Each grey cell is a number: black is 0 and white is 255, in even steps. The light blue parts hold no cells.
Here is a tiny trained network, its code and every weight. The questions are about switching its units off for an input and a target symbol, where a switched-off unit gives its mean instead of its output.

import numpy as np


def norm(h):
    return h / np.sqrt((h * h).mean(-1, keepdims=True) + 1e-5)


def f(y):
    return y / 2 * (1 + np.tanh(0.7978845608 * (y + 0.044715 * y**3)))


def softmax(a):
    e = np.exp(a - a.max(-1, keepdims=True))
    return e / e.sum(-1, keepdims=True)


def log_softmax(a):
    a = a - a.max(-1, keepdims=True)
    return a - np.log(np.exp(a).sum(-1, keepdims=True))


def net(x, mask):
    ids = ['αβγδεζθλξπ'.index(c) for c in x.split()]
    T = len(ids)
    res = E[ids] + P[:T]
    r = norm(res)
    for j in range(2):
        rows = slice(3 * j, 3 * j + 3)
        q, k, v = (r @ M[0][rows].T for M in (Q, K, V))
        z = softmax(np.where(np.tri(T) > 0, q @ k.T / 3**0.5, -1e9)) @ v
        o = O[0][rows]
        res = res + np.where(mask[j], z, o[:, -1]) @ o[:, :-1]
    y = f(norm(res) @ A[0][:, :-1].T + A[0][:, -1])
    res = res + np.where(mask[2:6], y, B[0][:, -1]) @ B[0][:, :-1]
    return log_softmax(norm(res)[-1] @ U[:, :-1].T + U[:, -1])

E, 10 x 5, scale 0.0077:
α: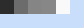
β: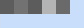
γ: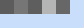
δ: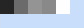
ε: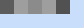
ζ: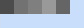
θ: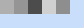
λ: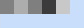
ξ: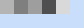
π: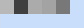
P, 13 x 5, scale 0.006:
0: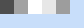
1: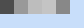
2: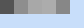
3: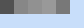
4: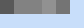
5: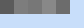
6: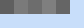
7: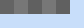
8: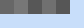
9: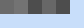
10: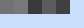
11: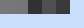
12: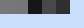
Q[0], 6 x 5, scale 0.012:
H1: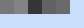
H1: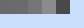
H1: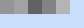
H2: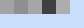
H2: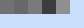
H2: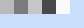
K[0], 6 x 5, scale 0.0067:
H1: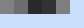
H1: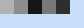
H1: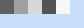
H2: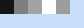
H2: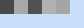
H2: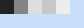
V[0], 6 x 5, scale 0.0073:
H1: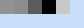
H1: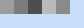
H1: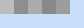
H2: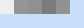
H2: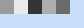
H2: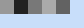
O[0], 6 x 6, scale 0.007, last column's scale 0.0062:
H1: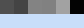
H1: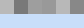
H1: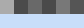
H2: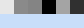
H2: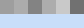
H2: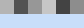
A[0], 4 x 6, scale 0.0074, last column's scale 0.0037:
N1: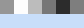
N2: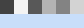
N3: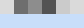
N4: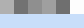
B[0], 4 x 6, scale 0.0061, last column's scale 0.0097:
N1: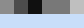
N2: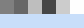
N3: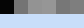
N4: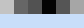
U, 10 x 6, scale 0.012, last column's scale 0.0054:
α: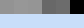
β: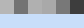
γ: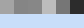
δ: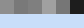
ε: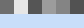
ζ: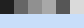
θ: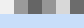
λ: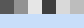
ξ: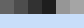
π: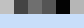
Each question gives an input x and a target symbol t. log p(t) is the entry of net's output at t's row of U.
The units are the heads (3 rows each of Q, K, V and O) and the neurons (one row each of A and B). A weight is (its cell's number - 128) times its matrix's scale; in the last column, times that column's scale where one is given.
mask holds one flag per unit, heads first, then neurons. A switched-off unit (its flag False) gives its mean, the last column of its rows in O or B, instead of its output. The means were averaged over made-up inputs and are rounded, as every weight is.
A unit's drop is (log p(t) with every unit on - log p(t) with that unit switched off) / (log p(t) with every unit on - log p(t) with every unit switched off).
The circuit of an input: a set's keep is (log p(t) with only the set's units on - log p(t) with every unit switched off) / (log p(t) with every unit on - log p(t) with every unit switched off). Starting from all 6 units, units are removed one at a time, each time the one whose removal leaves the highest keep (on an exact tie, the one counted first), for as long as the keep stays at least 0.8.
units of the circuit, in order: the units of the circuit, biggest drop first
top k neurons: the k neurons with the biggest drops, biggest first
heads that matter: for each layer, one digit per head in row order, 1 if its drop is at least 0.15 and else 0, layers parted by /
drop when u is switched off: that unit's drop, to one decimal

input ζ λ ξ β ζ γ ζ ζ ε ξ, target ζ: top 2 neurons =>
(N2; N4)
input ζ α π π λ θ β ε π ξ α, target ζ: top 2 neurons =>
(N4; N2)
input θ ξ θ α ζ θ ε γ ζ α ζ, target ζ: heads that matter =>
01
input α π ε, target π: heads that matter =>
00
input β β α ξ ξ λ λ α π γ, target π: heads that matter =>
01
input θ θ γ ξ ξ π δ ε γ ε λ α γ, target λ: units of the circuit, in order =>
(H2; N2; H1)
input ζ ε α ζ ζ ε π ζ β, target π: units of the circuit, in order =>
(H2)
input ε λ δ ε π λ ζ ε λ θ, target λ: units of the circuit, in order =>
(H2; H1; N1)
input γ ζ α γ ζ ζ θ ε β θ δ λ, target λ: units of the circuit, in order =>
(N1; H1)
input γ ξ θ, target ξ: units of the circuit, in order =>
(H2; N3; H1)
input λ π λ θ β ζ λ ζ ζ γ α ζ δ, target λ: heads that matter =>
00
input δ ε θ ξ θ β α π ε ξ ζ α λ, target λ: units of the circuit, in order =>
(N1; N4; H1)
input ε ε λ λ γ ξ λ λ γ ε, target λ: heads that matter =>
01
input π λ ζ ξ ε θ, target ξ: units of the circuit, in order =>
(H1)
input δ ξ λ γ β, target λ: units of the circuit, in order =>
(N2; H2)
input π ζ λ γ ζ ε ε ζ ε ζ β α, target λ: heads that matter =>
00
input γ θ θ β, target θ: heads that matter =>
00
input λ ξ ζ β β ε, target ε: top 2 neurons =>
(N1; N3)
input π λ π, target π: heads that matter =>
00
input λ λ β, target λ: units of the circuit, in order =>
(H2)
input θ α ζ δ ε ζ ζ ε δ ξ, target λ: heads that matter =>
00
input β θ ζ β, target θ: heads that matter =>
10
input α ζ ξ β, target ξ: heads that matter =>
01
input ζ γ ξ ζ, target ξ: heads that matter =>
00
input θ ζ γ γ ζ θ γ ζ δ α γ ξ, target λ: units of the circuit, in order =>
(N1; H1)
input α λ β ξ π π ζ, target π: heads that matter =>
01
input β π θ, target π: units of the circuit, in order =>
(H2; N4)
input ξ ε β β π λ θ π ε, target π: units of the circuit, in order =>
(H2)
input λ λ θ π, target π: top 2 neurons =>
(N2; N3)
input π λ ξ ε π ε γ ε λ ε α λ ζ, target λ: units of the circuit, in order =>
(H2; N2; H1)
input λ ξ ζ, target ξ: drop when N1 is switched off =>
0.5
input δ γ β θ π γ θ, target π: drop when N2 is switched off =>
0.1
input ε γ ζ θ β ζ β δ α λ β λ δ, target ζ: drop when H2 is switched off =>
0.1
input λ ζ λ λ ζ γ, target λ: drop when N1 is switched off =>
0.0
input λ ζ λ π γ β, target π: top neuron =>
(N4)
